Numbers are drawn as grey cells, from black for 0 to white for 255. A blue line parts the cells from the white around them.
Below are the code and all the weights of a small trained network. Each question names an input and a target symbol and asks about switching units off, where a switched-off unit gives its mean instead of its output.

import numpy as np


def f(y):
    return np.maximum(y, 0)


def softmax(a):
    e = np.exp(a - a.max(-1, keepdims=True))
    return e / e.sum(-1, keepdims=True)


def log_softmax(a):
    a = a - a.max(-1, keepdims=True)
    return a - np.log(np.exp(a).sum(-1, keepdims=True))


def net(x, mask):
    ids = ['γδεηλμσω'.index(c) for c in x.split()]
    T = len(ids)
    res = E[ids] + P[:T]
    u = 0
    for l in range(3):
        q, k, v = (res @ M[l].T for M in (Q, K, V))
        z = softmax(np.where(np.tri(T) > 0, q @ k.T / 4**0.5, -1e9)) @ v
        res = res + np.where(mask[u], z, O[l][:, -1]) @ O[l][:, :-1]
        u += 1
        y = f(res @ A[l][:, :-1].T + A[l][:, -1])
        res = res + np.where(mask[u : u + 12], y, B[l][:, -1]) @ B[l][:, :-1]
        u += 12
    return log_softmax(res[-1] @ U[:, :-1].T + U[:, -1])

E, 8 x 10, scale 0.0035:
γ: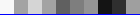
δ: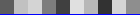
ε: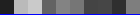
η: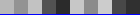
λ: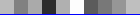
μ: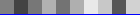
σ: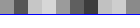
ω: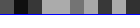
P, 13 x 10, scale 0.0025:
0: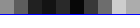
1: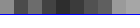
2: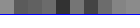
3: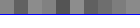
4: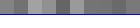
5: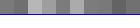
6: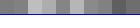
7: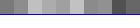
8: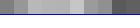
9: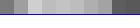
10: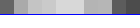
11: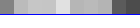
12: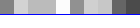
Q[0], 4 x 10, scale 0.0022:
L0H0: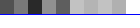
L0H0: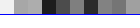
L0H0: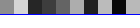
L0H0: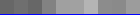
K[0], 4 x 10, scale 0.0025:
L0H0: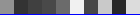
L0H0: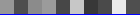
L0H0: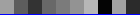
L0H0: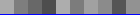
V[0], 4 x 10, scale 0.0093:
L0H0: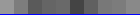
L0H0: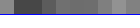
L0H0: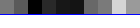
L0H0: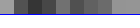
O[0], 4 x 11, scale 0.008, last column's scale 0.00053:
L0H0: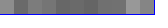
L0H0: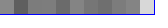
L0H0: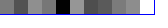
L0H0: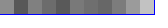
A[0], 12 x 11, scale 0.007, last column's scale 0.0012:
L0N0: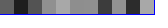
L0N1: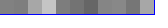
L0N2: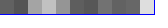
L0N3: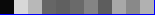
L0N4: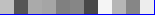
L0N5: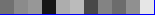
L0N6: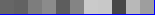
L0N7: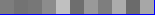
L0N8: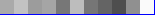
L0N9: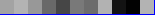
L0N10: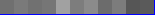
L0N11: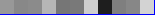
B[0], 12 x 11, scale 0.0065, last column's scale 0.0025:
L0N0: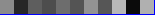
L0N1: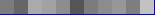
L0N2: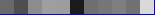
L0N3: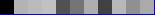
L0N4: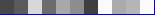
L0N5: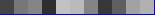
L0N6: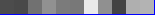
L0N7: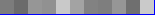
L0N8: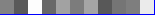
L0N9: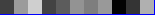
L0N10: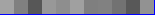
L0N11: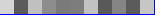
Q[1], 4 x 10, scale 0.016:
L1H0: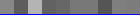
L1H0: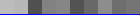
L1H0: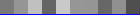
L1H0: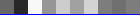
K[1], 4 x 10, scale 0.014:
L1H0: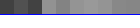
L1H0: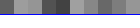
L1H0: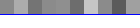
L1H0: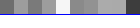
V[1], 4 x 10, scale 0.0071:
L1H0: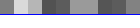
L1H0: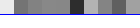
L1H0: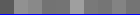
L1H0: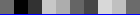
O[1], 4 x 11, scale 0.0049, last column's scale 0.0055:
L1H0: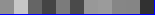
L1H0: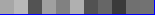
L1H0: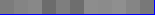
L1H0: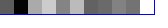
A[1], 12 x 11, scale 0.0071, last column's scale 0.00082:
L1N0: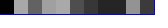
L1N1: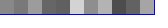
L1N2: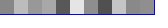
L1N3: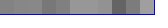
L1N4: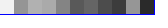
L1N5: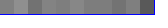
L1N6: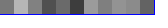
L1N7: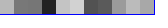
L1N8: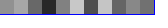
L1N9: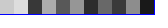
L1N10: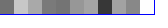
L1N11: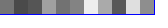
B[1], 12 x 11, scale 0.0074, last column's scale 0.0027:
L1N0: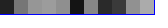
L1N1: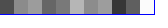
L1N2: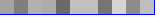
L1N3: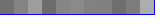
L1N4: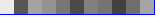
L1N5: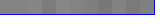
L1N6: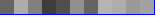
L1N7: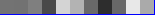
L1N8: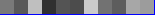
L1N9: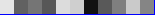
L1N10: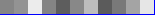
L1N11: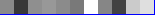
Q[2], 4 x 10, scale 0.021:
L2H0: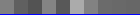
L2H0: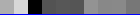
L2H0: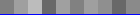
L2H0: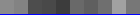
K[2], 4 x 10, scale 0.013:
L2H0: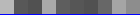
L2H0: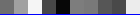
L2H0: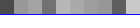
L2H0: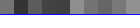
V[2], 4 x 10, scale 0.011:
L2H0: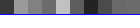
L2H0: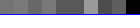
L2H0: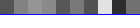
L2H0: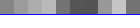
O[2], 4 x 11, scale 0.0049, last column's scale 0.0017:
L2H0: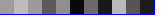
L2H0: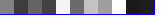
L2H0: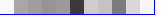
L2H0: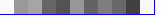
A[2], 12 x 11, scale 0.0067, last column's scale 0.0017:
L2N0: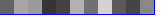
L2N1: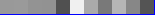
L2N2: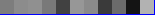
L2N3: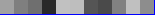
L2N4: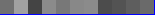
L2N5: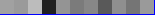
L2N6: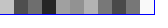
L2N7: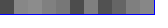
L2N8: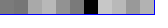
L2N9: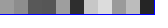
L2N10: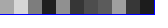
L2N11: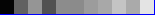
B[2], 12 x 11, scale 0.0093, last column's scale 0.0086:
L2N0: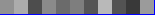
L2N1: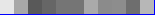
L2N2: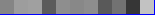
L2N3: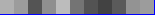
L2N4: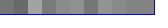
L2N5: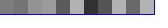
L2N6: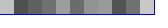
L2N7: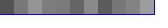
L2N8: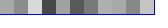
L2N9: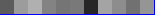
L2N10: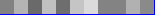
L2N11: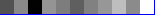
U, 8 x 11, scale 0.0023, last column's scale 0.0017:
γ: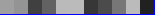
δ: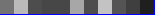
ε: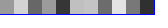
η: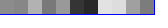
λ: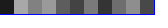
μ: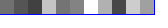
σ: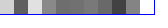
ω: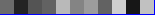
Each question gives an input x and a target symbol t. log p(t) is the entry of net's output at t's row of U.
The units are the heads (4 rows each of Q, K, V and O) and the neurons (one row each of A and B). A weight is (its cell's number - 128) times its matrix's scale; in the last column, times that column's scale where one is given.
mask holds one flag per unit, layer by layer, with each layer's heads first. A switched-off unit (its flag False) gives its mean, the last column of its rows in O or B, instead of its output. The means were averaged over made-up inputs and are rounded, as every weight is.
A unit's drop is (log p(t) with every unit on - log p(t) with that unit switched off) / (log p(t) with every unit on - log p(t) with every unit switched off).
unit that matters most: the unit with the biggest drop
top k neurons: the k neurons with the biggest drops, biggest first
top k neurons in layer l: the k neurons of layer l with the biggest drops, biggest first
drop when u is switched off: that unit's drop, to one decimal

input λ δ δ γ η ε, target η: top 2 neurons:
[L1N1; L0N9]
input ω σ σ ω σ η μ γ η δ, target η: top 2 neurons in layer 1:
[L1N1; L1N6]
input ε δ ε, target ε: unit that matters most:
L1H0
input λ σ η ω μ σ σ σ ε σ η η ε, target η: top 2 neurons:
[L1N1; L2N9]
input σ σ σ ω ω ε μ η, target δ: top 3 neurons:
[L2N0; L0N9; L1N1]
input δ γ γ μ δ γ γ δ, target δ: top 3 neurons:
[L2N0; L1N6; L0N3]
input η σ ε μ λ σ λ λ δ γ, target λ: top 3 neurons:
[L1N7; L0N5; L2N7]
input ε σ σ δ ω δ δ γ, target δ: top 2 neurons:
[L2N0; L1N2]
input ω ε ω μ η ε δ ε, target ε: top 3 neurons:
[L2N10; L1N10; L0N3]
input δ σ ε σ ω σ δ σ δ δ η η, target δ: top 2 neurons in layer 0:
[L0N9; L0N2]
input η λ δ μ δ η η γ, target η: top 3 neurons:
[L2N9; L0N9; L1N1]
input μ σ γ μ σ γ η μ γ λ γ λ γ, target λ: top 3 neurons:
[L1N7; L0N5; L2N7]
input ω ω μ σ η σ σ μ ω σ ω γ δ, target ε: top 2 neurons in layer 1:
[L1N2; L1N10]
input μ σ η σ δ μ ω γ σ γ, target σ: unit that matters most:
L0H0
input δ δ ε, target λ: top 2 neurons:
[L1N0; L2N7]
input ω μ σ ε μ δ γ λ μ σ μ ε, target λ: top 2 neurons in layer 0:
[L0N3; L0N9]
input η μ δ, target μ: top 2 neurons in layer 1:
[L1N10; L1N11]
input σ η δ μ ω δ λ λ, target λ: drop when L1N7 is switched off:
0.5
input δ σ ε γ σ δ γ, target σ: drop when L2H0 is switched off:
0.2
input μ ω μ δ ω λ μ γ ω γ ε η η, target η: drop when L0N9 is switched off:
0.5
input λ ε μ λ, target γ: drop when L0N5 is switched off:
0.3
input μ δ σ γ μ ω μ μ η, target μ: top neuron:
[L0N6]
